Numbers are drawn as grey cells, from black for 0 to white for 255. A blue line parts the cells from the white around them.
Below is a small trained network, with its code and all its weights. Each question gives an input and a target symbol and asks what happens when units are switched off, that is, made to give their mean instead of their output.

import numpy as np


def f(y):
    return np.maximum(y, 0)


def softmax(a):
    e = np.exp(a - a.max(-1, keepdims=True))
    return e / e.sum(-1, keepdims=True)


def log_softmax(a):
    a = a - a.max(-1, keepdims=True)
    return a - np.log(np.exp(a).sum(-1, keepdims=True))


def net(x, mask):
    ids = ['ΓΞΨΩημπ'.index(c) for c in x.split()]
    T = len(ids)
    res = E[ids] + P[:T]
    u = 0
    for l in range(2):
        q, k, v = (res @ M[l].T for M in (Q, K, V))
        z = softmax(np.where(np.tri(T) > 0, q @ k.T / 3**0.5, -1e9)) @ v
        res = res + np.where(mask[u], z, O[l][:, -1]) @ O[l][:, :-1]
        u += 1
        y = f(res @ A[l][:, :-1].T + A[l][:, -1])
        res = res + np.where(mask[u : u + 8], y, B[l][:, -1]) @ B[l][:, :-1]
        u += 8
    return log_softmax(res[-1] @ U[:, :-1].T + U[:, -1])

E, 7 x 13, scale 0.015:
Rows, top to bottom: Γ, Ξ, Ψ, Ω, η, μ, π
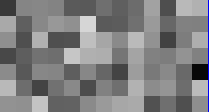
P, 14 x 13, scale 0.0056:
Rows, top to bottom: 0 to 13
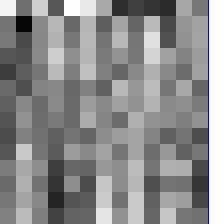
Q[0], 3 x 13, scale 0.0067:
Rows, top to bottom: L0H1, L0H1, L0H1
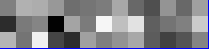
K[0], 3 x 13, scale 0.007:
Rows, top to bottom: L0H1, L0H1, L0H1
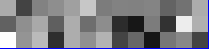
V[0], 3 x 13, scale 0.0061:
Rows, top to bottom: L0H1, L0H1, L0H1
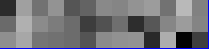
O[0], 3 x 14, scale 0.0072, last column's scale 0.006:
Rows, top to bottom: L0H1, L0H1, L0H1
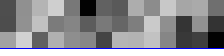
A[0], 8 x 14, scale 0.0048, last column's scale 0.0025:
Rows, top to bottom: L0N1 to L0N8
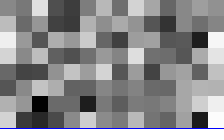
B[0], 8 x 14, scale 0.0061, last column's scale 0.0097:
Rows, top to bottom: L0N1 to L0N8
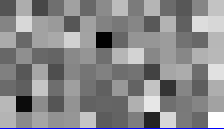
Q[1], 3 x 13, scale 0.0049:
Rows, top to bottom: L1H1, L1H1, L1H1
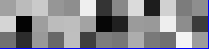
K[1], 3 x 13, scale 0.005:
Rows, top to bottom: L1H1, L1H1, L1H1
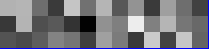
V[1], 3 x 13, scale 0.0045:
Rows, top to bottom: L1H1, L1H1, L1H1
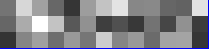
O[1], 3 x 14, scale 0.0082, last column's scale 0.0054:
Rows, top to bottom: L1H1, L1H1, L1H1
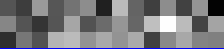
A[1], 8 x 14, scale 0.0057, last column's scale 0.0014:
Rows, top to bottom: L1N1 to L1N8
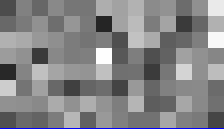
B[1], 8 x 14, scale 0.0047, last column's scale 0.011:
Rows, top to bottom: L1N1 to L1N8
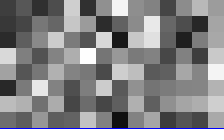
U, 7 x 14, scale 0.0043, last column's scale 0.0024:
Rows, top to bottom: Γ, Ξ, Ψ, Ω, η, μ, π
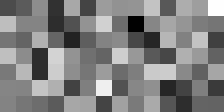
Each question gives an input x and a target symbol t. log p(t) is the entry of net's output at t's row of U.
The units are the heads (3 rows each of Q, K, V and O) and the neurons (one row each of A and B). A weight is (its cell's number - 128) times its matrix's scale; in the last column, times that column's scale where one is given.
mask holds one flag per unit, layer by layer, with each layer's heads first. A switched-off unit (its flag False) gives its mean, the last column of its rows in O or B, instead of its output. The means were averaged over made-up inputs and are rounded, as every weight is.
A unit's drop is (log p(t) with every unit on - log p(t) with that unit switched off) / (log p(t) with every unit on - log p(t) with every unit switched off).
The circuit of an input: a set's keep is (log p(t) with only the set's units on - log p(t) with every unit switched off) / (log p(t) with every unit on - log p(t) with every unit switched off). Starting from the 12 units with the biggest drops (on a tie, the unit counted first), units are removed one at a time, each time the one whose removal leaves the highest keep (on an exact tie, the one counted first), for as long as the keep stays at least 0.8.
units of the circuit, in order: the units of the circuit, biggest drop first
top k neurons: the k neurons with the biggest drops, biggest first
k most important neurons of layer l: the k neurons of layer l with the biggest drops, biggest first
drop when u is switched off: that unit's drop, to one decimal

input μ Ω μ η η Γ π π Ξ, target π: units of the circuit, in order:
L1H1, L0H1, L0N3, L1N2
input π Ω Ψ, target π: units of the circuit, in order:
L0H1, L1H1, L1N2
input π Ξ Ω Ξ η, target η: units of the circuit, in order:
L0H1, L0N3, L1H1
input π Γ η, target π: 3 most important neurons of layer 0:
L0N4, L0N2, L0N3
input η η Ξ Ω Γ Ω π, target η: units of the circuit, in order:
L1H1, L0H1, L0N3, L0N8
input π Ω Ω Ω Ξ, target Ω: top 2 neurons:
L0N3, L0N5
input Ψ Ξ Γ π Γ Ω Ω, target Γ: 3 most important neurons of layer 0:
L0N8, L0N6, L0N2
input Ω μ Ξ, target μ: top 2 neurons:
L0N3, L0N4
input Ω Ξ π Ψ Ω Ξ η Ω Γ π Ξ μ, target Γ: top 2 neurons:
L0N7, L0N8
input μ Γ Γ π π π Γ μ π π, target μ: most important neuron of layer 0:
L0N8
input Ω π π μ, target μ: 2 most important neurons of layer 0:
L0N7, L0N2
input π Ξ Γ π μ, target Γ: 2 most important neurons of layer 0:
L0N8, L0N7
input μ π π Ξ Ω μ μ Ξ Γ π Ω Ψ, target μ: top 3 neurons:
L1N3, L0N2, L0N8
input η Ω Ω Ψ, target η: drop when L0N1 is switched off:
0.0
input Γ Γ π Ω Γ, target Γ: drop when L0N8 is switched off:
0.1
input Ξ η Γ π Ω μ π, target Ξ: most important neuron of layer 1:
L1N5
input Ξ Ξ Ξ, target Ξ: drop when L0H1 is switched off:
0.4
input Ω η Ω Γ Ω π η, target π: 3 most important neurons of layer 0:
L0N3, L0N4, L0N2
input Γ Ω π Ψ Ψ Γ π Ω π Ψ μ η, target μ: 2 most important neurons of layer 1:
L1N3, L1N6
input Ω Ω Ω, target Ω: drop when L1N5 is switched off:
0.3
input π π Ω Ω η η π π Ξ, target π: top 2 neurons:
L1N2, L0N3
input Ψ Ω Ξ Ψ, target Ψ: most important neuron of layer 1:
L1N4
